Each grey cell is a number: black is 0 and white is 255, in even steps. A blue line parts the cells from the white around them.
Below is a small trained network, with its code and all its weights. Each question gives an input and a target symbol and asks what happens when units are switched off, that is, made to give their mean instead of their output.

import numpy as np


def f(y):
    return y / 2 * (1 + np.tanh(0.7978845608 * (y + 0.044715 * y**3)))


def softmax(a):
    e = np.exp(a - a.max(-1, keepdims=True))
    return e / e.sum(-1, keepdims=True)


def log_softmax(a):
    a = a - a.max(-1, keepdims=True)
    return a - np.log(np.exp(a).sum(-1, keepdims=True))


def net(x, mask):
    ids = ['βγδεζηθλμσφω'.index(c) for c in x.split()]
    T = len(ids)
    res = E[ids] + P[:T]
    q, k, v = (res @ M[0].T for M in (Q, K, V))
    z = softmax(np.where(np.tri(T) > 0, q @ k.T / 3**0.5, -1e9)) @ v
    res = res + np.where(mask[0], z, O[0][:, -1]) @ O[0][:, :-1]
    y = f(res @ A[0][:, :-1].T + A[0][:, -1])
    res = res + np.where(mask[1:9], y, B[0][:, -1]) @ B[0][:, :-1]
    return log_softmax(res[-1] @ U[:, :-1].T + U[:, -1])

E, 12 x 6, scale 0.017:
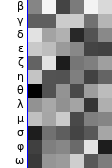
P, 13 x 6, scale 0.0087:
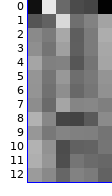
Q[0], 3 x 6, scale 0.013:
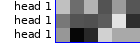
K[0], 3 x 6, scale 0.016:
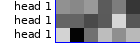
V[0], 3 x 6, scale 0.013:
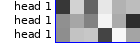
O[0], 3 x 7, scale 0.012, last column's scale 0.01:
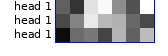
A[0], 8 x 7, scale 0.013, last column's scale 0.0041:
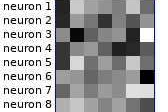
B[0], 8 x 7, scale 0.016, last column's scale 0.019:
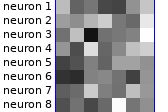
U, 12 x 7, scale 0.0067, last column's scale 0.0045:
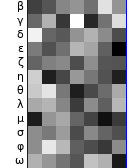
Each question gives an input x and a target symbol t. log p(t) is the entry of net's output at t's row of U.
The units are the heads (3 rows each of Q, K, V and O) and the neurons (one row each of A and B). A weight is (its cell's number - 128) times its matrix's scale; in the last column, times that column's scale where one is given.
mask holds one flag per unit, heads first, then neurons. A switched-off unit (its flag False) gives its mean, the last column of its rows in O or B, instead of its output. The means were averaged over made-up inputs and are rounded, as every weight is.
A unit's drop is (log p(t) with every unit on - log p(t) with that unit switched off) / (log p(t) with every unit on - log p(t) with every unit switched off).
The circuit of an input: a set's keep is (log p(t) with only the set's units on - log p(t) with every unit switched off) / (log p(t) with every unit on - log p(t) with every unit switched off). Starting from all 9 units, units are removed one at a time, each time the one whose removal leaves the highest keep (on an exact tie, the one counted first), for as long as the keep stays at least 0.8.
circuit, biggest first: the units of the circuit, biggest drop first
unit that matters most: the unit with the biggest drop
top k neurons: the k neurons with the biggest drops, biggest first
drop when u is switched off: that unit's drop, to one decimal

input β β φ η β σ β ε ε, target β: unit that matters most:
neuron 4
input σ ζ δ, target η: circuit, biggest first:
head 1; neuron 6; neuron 3
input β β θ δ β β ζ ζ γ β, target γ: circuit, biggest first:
head 1; neuron 3; neuron 2
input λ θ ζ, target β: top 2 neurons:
neuron 3; neuron 7
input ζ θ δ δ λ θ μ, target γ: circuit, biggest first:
head 1; neuron 3
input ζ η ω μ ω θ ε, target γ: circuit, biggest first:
head 1; neuron 3
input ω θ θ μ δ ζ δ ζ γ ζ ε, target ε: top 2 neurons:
neuron 8; neuron 1
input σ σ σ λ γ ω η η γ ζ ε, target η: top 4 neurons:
neuron 3; neuron 6; neuron 2; neuron 8
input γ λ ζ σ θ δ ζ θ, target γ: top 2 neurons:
neuron 4; neuron 1
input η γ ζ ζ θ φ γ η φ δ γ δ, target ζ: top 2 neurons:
neuron 6; neuron 8
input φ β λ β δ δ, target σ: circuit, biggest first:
head 1; neuron 3; neuron 1
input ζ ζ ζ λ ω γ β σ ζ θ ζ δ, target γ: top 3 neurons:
neuron 3; neuron 1; neuron 4
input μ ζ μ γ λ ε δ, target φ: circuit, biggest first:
neuron 2; head 1; neuron 3
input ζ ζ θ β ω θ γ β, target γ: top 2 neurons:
neuron 4; neuron 3
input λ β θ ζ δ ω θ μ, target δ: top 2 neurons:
neuron 8; neuron 6
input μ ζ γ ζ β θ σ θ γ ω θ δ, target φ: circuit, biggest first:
head 1; neuron 2; neuron 3
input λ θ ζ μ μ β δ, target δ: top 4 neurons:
neuron 8; neuron 3; neuron 6; neuron 7
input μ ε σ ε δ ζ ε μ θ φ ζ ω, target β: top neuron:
neuron 3
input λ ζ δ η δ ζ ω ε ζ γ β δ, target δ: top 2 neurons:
neuron 8; neuron 3
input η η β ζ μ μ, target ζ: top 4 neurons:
neuron 6; neuron 8; neuron 4; neuron 2
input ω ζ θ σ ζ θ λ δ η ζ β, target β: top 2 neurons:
neuron 7; neuron 3
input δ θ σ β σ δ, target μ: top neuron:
neuron 6
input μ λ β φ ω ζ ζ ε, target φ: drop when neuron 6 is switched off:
0.0
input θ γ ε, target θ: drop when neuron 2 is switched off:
0.4
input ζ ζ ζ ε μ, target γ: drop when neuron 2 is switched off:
-0.1
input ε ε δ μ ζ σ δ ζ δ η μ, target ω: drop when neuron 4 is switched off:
-0.1
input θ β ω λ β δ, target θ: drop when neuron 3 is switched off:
-0.1
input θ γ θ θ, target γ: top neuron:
neuron 2
